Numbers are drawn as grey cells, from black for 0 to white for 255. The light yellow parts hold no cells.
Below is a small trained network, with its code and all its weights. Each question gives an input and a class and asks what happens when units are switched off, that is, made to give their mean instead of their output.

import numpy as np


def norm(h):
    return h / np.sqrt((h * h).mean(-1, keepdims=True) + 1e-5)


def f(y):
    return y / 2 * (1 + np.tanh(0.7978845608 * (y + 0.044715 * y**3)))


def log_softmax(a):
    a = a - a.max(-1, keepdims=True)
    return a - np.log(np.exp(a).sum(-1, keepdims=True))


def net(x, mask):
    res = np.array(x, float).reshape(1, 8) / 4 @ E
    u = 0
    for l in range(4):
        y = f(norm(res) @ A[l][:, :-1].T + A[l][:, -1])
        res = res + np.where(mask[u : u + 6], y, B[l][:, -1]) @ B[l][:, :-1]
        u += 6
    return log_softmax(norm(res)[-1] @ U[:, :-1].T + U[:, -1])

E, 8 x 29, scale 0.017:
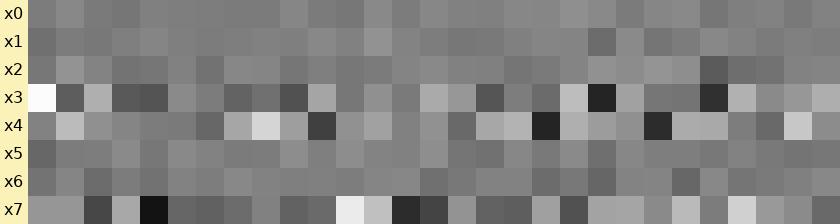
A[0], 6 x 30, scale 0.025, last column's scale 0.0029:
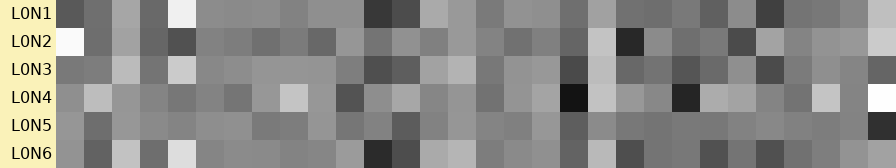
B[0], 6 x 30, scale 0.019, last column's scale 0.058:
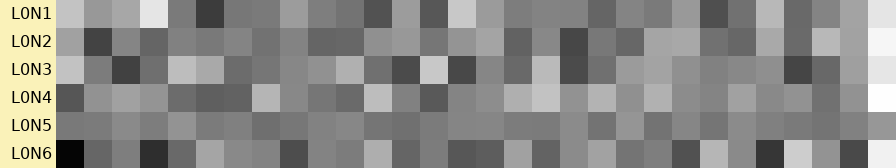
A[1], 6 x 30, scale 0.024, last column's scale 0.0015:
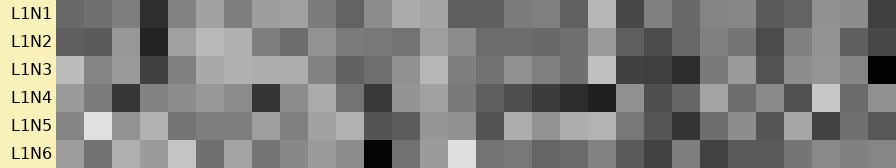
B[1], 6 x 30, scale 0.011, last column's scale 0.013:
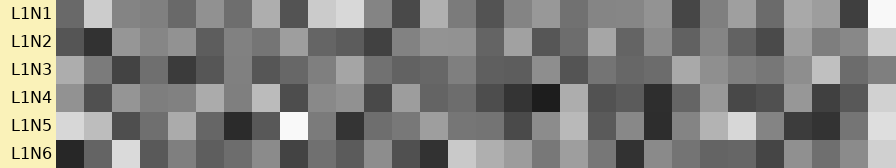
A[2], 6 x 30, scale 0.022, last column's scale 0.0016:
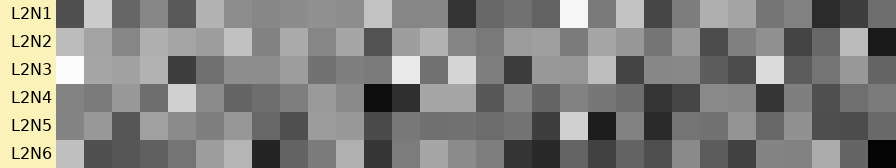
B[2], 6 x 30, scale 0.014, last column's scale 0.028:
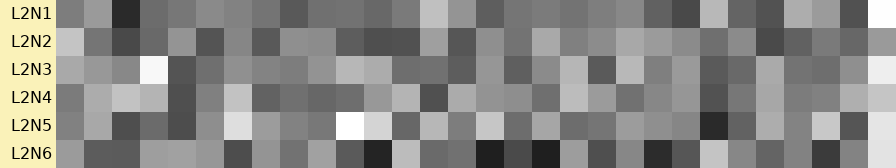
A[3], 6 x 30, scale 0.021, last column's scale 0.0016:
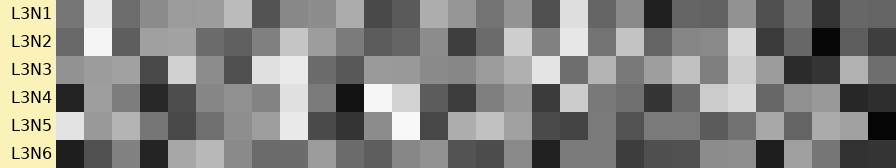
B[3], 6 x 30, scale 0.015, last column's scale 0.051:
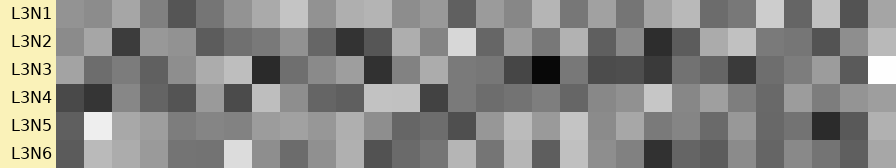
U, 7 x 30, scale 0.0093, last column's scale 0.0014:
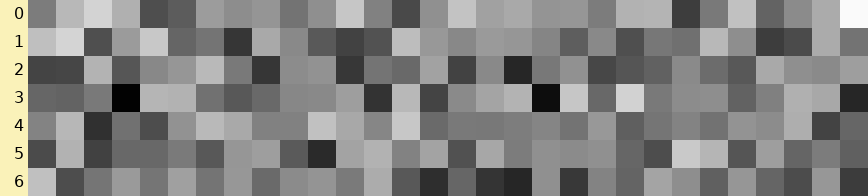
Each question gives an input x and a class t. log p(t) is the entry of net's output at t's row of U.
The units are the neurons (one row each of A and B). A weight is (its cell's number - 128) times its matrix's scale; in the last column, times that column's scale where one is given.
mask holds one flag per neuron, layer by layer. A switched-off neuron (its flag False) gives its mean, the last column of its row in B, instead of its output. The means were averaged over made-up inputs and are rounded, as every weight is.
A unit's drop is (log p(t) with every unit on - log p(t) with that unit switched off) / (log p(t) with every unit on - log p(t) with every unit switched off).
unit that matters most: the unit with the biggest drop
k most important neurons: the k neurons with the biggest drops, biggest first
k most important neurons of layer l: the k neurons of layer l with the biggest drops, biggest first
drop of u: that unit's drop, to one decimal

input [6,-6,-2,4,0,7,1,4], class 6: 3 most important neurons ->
L0N6, L0N4, L2N6
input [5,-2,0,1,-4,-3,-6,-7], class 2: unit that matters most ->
L0N6
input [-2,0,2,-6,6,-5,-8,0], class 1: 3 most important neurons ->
L0N6, L0N2, L3N3
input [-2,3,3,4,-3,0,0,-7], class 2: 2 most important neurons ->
L0N6, L0N4
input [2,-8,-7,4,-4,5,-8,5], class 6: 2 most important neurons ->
L0N6, L0N4
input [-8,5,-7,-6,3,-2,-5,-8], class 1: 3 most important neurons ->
L0N1, L0N2, L0N3
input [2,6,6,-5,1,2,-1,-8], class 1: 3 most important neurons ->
L0N1, L0N3, L0N2
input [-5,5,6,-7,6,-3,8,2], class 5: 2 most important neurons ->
L0N2, L0N1
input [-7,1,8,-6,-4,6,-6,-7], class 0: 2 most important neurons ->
L0N4, L0N1
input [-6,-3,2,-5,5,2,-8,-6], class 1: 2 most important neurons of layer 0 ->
L0N1, L0N2
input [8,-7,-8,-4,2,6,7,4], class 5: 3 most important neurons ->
L0N2, L0N3, L0N1
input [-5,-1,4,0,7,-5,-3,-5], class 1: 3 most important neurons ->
L0N3, L0N2, L0N1
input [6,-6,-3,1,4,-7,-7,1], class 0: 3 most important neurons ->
L0N6, L0N4, L0N3
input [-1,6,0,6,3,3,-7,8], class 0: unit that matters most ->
L0N6
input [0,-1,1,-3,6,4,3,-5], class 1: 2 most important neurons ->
L0N3, L0N2
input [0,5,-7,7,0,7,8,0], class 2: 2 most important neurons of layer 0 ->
L0N1, L0N4
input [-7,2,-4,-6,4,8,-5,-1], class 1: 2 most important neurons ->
L0N6, L0N2
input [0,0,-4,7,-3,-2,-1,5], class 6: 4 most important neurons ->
L0N4, L0N6, L2N6, L0N1
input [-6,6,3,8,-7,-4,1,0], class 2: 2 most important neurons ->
L0N1, L0N4
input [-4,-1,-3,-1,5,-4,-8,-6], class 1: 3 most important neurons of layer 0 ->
L0N3, L0N2, L0N1
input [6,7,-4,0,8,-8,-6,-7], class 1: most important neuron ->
L0N3
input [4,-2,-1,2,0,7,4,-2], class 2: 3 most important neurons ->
L0N4, L0N6, L3N6
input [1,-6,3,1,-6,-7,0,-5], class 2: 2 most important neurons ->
L0N6, L0N4
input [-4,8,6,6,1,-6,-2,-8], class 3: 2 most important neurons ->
L0N6, L0N3
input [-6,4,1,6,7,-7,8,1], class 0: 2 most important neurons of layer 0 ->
L0N6, L0N2
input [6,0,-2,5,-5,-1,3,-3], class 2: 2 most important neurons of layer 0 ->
L0N6, L0N4
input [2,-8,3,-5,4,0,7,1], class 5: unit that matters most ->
L0N2
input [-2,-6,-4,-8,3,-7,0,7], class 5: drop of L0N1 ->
0.7
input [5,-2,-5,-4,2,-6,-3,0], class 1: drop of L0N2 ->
0.8
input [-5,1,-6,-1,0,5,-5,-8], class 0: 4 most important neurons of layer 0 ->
L0N4, L0N1, L0N2, L0N6
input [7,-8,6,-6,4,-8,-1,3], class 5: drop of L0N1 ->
0.6
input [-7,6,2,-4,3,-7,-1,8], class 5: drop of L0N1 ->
0.9
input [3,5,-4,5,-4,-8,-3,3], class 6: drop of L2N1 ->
0.0
